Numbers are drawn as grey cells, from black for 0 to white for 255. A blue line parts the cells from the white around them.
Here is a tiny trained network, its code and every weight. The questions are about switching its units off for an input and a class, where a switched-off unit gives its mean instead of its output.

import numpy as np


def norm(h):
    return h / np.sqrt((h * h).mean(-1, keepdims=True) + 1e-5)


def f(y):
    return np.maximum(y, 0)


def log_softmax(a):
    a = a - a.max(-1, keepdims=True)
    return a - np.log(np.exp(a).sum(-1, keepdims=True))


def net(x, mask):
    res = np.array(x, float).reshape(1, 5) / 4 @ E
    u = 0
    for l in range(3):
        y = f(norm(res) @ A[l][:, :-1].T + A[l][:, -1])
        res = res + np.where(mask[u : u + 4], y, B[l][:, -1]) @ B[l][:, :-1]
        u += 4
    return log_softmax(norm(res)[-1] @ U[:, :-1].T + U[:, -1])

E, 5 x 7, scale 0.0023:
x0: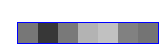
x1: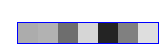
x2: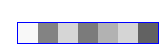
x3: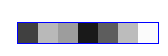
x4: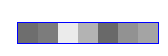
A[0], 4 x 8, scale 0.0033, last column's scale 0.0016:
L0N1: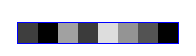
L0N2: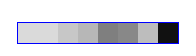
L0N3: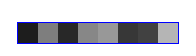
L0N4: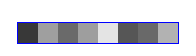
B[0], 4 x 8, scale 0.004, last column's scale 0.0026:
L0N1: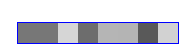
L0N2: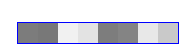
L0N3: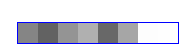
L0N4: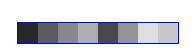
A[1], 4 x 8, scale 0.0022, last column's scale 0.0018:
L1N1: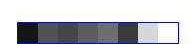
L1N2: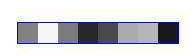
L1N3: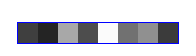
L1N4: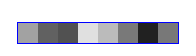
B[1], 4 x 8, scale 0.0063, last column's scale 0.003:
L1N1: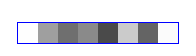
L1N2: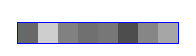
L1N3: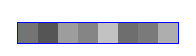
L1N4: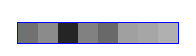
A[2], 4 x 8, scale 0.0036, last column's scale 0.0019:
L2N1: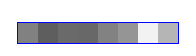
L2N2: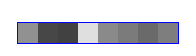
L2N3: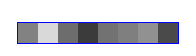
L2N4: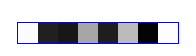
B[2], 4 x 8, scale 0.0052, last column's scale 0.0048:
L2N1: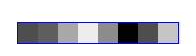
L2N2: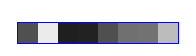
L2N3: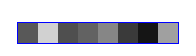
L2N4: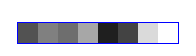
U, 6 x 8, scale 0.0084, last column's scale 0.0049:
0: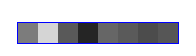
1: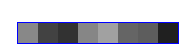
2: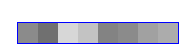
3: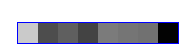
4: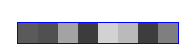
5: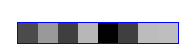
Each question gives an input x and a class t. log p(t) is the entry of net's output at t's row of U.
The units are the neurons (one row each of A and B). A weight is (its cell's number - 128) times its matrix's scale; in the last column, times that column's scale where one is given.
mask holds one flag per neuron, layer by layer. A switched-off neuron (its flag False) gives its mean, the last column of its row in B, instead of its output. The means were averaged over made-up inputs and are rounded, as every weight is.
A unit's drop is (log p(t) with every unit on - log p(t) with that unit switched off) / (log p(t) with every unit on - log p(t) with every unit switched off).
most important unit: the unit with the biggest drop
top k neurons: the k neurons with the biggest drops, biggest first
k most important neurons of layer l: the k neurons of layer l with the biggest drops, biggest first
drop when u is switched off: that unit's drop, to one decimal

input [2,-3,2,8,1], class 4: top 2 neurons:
L2N4; L2N2
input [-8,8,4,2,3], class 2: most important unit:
L0N2
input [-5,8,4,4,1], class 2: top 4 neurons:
L0N2; L2N4; L2N2; L1N4
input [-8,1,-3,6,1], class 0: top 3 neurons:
L2N4; L2N3; L0N3
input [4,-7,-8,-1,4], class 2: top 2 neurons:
L0N1; L0N3
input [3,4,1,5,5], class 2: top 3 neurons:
L2N4; L2N2; L0N2
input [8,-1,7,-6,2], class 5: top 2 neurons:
L2N4; L1N4
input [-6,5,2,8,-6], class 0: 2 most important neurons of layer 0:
L0N3; L0N4
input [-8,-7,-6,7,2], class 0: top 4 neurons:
L2N4; L2N3; L1N1; L0N2
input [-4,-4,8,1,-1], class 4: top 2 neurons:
L1N1; L2N4
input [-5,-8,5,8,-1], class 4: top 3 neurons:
L2N4; L2N2; L0N1
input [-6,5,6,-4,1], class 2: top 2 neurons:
L0N2; L1N1
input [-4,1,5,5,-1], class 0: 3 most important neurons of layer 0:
L0N3; L0N4; L0N1
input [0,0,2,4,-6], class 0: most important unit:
L1N2
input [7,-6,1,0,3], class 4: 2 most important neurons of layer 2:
L2N4; L2N1
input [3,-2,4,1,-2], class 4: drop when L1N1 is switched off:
0.1
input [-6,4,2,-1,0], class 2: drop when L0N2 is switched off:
0.9
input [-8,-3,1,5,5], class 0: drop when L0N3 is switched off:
0.2
